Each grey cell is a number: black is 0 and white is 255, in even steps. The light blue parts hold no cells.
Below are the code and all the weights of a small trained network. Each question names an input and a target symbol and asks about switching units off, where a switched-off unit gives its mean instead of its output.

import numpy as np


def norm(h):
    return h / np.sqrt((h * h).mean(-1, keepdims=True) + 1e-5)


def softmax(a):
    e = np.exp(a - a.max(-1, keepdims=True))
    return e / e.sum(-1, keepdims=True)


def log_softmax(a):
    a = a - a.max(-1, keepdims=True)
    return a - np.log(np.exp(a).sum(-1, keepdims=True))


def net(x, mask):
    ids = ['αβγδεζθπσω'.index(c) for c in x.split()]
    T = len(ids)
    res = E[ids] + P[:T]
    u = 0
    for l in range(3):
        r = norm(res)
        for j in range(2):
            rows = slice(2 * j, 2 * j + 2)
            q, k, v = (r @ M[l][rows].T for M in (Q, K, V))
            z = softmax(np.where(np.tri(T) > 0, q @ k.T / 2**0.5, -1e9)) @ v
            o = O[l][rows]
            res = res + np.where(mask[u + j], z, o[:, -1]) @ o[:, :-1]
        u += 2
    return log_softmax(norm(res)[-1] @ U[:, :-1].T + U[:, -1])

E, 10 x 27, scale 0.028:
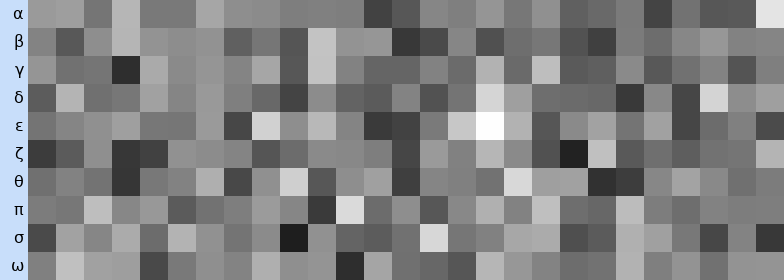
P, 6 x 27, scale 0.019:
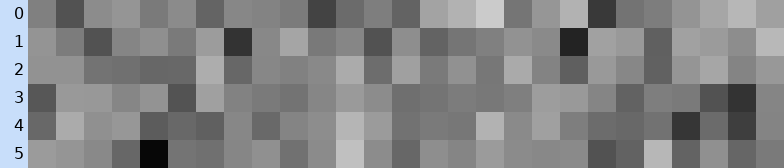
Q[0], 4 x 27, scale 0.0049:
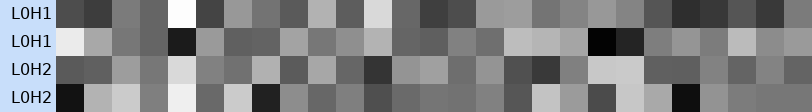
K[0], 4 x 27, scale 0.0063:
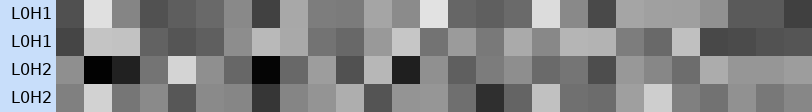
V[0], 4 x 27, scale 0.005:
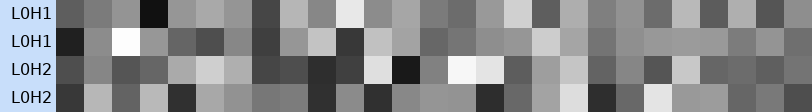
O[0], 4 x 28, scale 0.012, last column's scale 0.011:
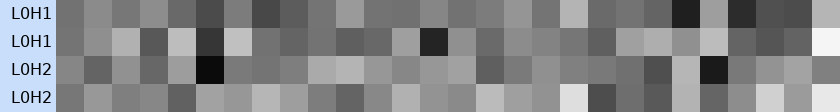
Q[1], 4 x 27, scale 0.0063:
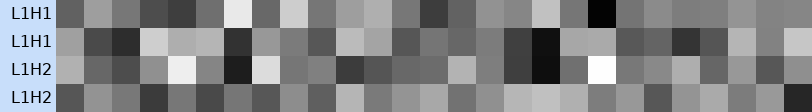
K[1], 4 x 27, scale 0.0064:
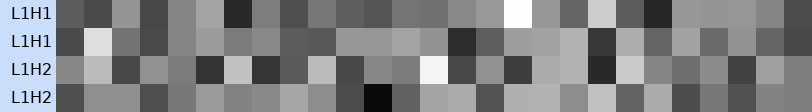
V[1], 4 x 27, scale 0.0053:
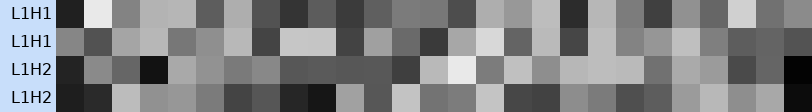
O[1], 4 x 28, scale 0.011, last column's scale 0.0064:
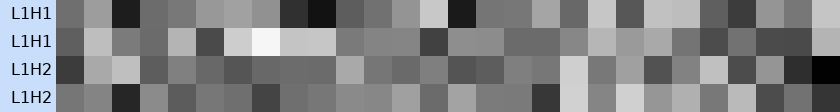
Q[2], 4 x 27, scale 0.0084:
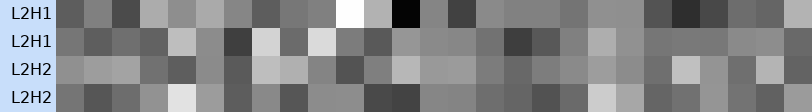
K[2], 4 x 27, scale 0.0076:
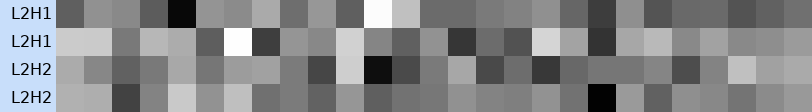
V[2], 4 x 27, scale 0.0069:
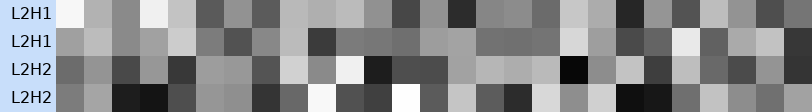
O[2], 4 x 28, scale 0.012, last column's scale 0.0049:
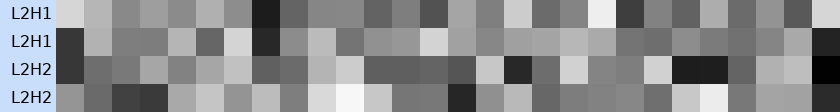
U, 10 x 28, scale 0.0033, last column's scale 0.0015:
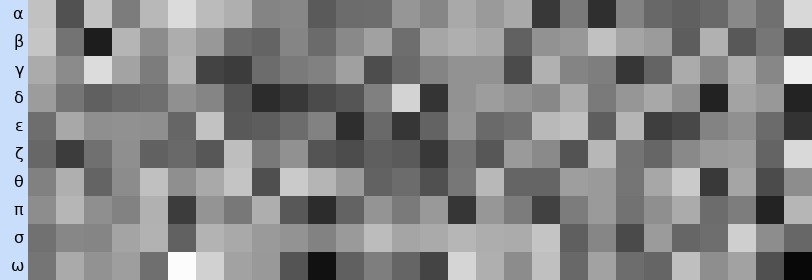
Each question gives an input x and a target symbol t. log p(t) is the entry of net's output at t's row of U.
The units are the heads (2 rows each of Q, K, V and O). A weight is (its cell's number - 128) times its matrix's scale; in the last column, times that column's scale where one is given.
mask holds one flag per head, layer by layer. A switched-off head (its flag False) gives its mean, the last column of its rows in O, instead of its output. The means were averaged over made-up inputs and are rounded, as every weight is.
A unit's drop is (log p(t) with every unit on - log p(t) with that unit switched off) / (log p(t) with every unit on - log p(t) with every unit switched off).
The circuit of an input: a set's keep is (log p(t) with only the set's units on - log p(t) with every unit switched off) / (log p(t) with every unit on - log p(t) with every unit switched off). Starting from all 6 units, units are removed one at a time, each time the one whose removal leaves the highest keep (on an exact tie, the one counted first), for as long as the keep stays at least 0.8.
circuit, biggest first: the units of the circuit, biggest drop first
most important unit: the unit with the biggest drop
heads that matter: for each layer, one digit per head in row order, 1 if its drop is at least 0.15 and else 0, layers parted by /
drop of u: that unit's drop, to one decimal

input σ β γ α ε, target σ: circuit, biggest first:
(L2H1)
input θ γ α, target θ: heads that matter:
00 / 00 / 01
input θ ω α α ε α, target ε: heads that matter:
11 / 00 / 01
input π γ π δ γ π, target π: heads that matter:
00 / 00 / 01
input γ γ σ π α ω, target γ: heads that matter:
10 / 10 / 00
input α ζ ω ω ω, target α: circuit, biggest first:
(L1H2 L0H1)
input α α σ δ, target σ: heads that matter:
01 / 00 / 00
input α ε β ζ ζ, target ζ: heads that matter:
00 / 00 / 10
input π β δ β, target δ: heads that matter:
10 / 10 / 00
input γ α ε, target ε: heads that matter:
01 / 00 / 01
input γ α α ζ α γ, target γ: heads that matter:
00 / 11 / 00
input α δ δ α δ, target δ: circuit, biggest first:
(L1H1 L0H1)
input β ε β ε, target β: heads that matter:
10 / 01 / 00
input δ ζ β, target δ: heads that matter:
00 / 10 / 00
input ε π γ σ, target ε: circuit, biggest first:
(L2H2)
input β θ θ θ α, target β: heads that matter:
11 / 01 / 00
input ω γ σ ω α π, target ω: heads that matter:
01 / 00 / 00
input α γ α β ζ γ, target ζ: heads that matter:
00 / 00 / 10
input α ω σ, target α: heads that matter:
10 / 01 / 00
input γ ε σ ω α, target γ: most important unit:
L1H1
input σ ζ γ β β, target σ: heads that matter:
01 / 00 / 10
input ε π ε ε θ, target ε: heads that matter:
00 / 11 / 01
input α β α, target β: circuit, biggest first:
(L0H1 L1H2)
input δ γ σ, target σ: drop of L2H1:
0.2
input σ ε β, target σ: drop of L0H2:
0.3
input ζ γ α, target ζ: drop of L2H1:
0.8
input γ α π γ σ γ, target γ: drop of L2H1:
0.1
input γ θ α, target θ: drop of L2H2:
1.2
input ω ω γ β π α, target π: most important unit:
L2H2
